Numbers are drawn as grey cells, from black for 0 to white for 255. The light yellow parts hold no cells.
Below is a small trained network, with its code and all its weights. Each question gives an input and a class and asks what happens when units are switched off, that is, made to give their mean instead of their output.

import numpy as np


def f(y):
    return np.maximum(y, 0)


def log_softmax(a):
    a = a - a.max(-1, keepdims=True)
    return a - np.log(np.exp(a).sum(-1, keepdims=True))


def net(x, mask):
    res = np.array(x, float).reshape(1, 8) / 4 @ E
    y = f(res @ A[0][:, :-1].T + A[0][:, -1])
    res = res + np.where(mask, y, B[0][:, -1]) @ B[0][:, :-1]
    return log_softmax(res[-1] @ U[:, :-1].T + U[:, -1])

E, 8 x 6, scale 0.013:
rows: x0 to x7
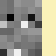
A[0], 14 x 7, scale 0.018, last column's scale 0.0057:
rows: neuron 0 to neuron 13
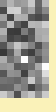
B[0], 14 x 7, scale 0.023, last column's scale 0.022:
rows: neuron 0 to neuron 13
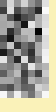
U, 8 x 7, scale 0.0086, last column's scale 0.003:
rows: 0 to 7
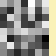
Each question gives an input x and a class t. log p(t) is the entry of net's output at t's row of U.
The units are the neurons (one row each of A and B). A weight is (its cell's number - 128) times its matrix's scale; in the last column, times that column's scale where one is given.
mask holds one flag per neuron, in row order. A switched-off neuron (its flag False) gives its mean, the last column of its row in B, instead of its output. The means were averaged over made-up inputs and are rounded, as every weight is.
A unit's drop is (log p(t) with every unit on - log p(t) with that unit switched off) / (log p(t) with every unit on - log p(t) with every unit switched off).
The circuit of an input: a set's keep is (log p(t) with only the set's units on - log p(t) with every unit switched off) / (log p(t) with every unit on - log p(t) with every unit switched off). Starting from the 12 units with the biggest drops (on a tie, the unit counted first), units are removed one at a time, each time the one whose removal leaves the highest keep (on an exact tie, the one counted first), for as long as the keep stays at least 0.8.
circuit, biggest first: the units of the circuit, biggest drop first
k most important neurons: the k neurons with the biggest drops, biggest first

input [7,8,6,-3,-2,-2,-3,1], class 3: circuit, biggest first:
neuron 7
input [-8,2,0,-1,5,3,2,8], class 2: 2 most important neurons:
neuron 1; neuron 8
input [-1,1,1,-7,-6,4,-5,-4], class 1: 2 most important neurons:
neuron 5; neuron 13
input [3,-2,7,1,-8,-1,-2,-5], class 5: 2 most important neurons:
neuron 2; neuron 4
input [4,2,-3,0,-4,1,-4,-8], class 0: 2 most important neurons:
neuron 3; neuron 8
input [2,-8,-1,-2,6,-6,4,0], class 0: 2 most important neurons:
neuron 1; neuron 7
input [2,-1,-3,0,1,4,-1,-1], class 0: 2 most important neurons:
neuron 8; neuron 3
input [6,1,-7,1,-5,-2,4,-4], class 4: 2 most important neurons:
neuron 13; neuron 0
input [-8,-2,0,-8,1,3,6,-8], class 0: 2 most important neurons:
neuron 3; neuron 9
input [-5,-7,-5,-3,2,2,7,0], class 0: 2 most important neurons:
neuron 3; neuron 7
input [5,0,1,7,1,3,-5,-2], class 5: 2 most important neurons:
neuron 2; neuron 8
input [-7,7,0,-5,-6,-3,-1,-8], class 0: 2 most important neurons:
neuron 3; neuron 9
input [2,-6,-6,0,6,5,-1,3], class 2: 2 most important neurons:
neuron 8; neuron 3
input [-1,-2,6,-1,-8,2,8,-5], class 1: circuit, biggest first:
neuron 5
